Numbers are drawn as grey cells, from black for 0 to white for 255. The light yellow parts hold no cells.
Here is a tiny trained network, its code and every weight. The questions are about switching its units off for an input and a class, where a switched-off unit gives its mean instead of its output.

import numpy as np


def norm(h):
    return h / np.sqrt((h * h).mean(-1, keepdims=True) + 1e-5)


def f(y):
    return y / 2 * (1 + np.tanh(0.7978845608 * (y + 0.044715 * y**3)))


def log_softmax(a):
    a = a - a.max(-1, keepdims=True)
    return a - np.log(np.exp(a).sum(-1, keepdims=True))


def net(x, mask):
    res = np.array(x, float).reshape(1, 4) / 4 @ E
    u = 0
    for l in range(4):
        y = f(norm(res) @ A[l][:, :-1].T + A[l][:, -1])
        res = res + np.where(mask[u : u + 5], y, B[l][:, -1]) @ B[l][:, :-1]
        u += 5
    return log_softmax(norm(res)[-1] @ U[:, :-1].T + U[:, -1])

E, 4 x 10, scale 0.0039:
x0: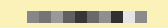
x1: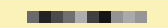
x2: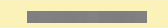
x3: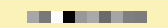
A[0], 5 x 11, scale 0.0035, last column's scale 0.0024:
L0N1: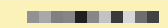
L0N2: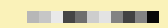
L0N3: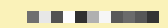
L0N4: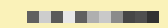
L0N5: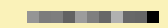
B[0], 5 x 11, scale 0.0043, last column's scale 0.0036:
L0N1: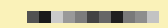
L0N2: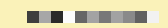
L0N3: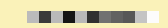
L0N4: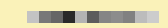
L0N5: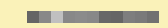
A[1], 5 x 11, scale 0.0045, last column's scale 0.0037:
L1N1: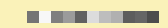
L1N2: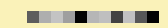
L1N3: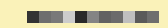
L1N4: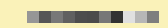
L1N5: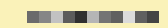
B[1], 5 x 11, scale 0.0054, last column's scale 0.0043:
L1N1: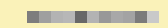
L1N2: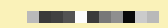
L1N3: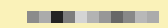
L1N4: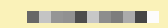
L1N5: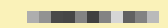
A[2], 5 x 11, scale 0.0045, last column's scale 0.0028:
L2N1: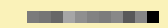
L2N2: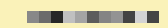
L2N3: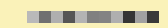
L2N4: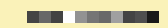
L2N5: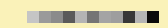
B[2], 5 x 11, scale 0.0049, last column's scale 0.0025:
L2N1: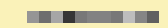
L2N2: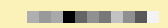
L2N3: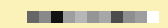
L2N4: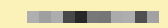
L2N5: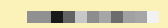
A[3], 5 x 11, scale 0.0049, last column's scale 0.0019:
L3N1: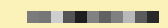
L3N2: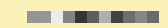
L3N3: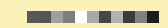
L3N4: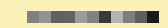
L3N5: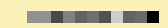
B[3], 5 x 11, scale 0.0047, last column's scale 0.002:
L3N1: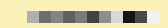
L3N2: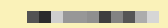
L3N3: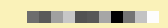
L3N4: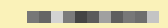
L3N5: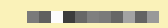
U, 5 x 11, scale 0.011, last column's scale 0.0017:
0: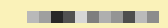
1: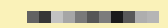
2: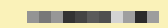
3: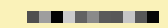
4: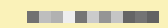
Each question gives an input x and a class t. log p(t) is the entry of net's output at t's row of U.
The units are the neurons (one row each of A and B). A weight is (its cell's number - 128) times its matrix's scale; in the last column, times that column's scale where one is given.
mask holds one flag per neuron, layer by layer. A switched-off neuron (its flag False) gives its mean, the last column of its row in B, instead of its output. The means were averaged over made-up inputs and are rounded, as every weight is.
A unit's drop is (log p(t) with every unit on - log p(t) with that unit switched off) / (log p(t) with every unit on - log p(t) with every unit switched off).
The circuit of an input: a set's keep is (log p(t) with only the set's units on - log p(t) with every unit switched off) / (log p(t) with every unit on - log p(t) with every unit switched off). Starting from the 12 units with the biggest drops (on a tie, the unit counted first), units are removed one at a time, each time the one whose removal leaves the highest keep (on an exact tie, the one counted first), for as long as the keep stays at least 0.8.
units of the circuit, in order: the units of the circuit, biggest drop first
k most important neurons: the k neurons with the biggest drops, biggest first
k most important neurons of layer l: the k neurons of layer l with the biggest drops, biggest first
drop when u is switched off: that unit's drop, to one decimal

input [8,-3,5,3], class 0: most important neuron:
(L1N2)
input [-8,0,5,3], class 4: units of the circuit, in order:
(L0N3 L1N2)
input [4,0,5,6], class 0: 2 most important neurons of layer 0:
(L0N3 L0N4)
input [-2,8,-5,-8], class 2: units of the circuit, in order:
(L2N2 L2N4)
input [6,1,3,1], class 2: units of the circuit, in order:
(L1N4 L3N1)
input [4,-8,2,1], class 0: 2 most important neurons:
(L1N2 L0N2)
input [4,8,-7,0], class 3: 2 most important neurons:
(L0N3 L2N2)
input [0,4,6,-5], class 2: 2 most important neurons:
(L2N2 L2N4)
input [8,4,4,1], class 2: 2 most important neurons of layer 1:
(L1N4 L1N5)
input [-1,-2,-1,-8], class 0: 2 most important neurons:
(L0N3 L0N4)
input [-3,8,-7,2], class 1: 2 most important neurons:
(L3N3 L0N2)
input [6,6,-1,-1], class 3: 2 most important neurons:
(L0N3 L1N3)
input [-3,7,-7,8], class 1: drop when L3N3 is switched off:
0.2
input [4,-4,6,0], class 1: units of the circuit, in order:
(L0N1)
